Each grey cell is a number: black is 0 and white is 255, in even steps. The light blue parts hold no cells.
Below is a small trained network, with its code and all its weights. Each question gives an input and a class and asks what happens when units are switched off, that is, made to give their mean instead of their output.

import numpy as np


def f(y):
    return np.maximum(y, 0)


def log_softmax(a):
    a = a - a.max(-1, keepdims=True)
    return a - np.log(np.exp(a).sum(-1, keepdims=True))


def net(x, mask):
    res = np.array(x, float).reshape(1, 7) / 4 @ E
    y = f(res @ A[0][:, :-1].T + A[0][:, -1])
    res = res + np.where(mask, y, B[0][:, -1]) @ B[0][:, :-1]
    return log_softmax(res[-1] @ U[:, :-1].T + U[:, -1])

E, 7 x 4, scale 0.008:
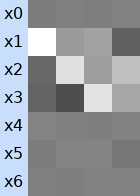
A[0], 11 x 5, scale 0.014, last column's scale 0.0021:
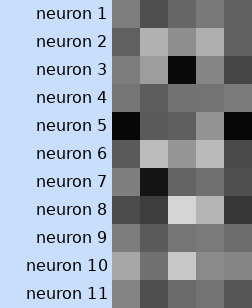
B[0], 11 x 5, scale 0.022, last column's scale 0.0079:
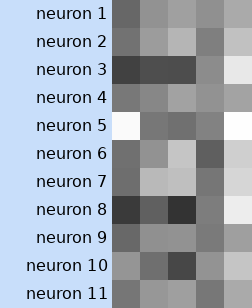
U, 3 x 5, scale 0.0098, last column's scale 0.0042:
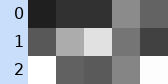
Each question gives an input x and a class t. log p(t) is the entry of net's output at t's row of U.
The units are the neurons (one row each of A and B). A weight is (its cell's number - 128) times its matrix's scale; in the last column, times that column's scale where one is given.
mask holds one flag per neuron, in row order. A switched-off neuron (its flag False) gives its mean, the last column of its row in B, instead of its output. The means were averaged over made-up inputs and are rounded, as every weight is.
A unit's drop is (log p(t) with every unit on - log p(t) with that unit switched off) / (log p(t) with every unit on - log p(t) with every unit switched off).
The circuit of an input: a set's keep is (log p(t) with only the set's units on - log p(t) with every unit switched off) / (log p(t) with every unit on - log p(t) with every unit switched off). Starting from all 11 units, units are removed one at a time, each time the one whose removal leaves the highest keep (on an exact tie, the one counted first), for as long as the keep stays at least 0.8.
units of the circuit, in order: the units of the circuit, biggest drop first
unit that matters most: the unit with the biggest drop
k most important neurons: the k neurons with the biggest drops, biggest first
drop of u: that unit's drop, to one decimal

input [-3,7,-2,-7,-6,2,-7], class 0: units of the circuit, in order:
(neuron 5)
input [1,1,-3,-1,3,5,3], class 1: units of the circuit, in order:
(neuron 5; neuron 8)
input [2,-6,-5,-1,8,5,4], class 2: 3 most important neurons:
(neuron 5; neuron 6; neuron 2)
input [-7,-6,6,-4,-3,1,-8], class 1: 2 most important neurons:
(neuron 6; neuron 2)
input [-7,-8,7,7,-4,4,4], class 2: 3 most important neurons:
(neuron 5; neuron 3; neuron 7)
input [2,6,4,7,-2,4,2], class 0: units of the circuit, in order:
(neuron 5; neuron 10)
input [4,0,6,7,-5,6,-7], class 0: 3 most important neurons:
(neuron 8; neuron 7; neuron 10)
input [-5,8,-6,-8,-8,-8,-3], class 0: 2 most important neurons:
(neuron 5; neuron 3)
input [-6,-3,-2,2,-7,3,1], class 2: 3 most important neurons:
(neuron 3; neuron 5; neuron 6)
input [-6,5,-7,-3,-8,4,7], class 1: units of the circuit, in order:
(neuron 5; neuron 7)
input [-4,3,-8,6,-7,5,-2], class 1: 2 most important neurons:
(neuron 7; neuron 3)
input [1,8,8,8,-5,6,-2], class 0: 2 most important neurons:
(neuron 10; neuron 8)
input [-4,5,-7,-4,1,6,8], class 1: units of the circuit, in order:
(neuron 5; neuron 7)
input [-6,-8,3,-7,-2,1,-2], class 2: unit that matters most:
neuron 5
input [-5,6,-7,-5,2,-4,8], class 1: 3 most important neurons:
(neuron 5; neuron 8; neuron 7)
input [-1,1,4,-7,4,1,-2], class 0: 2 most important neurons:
(neuron 3; neuron 5)
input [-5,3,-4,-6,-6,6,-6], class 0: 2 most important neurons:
(neuron 5; neuron 3)
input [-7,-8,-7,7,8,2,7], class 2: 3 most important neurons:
(neuron 5; neuron 3; neuron 6)
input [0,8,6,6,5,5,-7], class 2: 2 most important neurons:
(neuron 10; neuron 3)
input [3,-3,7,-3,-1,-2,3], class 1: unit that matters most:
neuron 6
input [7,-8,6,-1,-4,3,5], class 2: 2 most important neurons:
(neuron 5; neuron 7)
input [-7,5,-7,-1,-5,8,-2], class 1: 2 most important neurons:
(neuron 5; neuron 7)
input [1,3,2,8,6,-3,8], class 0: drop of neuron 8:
0.1
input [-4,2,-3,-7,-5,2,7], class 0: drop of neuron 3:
0.3
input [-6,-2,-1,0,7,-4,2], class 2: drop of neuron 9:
0.0
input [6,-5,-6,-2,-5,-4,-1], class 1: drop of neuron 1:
0.1
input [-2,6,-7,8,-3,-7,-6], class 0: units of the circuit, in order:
(neuron 8)
